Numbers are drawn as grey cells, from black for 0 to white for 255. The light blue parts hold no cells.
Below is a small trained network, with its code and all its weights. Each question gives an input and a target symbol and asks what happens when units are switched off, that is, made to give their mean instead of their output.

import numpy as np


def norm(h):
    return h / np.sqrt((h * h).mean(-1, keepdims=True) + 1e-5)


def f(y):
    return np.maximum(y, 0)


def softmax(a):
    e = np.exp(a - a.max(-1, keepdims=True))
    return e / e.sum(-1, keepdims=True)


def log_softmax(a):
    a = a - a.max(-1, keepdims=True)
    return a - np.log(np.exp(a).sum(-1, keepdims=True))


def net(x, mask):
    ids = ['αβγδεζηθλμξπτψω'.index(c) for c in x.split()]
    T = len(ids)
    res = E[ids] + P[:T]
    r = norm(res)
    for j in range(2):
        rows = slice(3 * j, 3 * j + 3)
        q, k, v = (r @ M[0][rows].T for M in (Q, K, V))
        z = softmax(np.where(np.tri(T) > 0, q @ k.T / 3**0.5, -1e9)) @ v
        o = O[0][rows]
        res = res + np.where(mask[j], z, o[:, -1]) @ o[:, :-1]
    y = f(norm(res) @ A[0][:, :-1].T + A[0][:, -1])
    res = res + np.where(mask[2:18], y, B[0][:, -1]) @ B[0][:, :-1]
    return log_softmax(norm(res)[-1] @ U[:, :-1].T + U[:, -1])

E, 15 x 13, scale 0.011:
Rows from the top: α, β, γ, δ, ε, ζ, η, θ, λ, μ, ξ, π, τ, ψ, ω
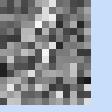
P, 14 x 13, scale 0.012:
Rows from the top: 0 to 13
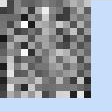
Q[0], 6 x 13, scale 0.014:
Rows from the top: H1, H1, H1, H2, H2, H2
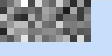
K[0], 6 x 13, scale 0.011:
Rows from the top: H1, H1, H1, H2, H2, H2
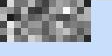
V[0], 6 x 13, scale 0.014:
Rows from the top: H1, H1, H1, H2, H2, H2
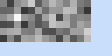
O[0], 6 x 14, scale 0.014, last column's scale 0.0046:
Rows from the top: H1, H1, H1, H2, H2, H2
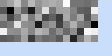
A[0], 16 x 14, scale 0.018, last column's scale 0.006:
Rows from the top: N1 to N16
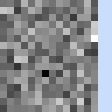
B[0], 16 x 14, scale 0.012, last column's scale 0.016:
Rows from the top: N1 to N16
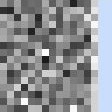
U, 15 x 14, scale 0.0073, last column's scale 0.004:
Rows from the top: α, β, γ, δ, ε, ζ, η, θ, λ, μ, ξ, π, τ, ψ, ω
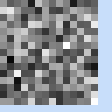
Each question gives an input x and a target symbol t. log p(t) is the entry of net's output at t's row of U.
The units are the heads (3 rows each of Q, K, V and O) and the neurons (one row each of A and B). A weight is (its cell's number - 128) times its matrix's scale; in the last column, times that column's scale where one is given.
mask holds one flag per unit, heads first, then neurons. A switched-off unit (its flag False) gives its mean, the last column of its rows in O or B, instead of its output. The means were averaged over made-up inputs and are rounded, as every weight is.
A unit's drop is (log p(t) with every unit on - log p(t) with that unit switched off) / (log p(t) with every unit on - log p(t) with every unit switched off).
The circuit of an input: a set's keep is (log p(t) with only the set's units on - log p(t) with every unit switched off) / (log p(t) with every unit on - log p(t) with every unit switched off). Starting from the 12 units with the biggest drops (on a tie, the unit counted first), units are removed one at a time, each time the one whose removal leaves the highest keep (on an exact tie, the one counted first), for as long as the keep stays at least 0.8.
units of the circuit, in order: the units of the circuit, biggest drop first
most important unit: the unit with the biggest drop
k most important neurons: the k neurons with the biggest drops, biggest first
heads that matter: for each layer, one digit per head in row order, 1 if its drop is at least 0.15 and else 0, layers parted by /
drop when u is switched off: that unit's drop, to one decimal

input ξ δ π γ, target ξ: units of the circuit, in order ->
H1; N13; N9
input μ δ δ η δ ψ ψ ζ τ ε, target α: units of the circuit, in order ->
H2; N1
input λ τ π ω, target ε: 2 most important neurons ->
N9; N2
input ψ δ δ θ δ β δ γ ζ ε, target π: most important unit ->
H2
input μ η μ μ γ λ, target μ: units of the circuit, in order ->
H2; N16
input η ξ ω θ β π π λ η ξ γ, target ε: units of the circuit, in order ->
H2; N9; H1
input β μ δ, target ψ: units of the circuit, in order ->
H2; N7; H1
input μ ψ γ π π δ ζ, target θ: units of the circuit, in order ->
H1; N4
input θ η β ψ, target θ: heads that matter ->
01
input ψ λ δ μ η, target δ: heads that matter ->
01
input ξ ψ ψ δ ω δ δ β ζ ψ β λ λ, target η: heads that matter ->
11
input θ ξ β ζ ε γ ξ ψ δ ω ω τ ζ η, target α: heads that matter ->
01
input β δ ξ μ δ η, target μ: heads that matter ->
11
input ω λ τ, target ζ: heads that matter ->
01
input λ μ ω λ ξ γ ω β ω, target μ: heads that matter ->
10
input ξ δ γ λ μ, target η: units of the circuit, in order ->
H1
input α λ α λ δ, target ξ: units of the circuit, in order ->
H2; N8; N9; H1
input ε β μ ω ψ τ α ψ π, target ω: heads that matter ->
10
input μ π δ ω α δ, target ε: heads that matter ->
01
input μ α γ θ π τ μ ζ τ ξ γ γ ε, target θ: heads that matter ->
11
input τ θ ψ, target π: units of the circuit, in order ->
H2
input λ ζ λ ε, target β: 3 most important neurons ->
N13; N3; N10
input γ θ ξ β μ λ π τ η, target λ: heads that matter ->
10
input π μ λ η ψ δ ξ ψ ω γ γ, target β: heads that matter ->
11
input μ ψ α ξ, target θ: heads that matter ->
01
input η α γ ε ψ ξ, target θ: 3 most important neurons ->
N4; N15; N9
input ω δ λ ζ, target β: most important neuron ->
N13
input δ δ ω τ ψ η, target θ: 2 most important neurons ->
N4; N15
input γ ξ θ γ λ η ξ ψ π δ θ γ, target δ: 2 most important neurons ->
N16; N11
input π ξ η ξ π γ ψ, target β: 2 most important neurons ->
N14; N4
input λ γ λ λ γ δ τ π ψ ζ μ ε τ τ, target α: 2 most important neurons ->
N1; N2
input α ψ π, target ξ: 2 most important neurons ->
N8; N9
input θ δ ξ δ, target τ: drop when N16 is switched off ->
0.4
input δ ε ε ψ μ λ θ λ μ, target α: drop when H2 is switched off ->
0.2
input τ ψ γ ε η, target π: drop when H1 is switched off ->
0.6
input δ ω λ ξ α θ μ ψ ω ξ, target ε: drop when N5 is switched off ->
0.0
